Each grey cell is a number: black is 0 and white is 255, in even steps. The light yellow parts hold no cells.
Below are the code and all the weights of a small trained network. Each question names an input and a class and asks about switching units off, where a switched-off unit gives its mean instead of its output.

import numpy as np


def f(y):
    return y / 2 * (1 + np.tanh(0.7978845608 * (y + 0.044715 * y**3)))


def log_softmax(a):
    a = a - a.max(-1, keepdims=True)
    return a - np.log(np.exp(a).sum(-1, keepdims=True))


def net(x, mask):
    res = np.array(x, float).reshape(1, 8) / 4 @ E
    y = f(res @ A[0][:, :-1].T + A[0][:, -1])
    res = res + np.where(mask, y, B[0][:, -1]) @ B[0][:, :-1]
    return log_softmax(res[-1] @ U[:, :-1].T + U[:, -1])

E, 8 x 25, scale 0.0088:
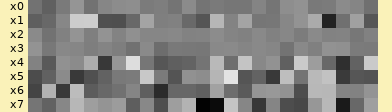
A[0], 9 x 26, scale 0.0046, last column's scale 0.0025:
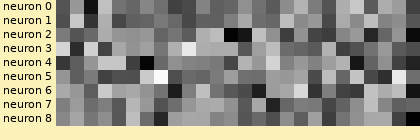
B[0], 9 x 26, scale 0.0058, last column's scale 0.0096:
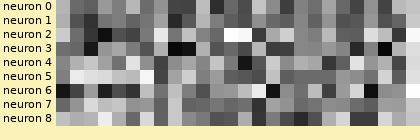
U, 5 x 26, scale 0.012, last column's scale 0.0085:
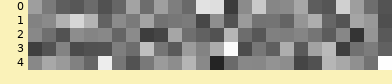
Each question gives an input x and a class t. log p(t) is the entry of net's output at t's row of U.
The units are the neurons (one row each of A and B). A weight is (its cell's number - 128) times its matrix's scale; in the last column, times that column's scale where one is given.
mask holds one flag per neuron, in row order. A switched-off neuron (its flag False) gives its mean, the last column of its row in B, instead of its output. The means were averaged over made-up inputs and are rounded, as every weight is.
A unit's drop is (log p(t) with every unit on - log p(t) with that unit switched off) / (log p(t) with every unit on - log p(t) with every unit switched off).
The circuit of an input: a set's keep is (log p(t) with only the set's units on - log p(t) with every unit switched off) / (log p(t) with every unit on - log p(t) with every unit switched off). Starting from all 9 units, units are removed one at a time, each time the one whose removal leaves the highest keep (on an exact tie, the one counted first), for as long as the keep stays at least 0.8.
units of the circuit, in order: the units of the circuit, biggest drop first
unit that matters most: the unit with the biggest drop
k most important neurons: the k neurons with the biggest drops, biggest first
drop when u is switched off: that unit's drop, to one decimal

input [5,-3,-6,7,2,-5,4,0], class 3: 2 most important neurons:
[neuron 6; neuron 3]
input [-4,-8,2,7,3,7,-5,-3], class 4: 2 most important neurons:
[neuron 5; neuron 6]
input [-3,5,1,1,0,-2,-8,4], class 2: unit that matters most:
neuron 3
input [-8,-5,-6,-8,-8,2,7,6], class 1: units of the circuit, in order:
[neuron 8; neuron 7]
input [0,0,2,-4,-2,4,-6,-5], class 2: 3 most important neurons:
[neuron 3; neuron 2; neuron 6]
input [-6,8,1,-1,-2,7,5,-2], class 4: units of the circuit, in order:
[neuron 4; neuron 6]
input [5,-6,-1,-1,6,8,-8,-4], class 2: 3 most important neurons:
[neuron 3; neuron 6; neuron 2]
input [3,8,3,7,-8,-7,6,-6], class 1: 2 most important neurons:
[neuron 8; neuron 2]
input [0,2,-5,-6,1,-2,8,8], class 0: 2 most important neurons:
[neuron 2; neuron 3]
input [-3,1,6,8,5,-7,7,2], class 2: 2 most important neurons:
[neuron 0; neuron 1]
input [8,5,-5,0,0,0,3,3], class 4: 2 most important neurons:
[neuron 4; neuron 3]
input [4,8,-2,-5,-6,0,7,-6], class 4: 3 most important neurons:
[neuron 4; neuron 2; neuron 3]
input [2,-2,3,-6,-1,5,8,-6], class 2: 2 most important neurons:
[neuron 2; neuron 1]
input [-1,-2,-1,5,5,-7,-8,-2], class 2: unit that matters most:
neuron 3
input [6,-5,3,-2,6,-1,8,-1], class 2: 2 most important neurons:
[neuron 0; neuron 1]
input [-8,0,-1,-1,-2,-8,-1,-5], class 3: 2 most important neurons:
[neuron 6; neuron 2]
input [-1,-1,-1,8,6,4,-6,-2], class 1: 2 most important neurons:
[neuron 5; neuron 6]
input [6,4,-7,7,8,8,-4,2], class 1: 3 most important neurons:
[neuron 6; neuron 5; neuron 4]
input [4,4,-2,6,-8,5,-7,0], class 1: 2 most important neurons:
[neuron 8; neuron 7]
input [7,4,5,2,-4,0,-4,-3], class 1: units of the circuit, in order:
[neuron 2]
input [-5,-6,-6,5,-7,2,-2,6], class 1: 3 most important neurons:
[neuron 8; neuron 7; neuron 4]
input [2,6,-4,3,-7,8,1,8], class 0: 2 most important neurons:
[neuron 2; neuron 6]
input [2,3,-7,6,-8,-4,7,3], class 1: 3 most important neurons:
[neuron 8; neuron 7; neuron 3]
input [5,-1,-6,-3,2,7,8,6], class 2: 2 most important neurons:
[neuron 0; neuron 6]
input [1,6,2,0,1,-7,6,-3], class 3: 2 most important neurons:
[neuron 6; neuron 3]
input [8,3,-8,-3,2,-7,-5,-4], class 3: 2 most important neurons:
[neuron 6; neuron 2]
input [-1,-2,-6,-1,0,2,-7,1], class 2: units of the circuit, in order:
[neuron 3]
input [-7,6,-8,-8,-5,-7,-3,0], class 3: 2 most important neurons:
[neuron 6; neuron 5]
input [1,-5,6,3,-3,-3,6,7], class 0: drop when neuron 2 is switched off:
1.0
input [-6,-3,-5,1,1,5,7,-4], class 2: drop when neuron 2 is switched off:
0.2
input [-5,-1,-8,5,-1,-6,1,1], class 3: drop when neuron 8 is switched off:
0.0
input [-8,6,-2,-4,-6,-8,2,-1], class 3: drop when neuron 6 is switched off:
1.1
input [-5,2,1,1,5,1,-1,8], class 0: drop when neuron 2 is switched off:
0.9
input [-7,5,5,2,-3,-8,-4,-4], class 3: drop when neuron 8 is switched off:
0.0
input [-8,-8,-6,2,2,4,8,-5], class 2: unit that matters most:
neuron 1
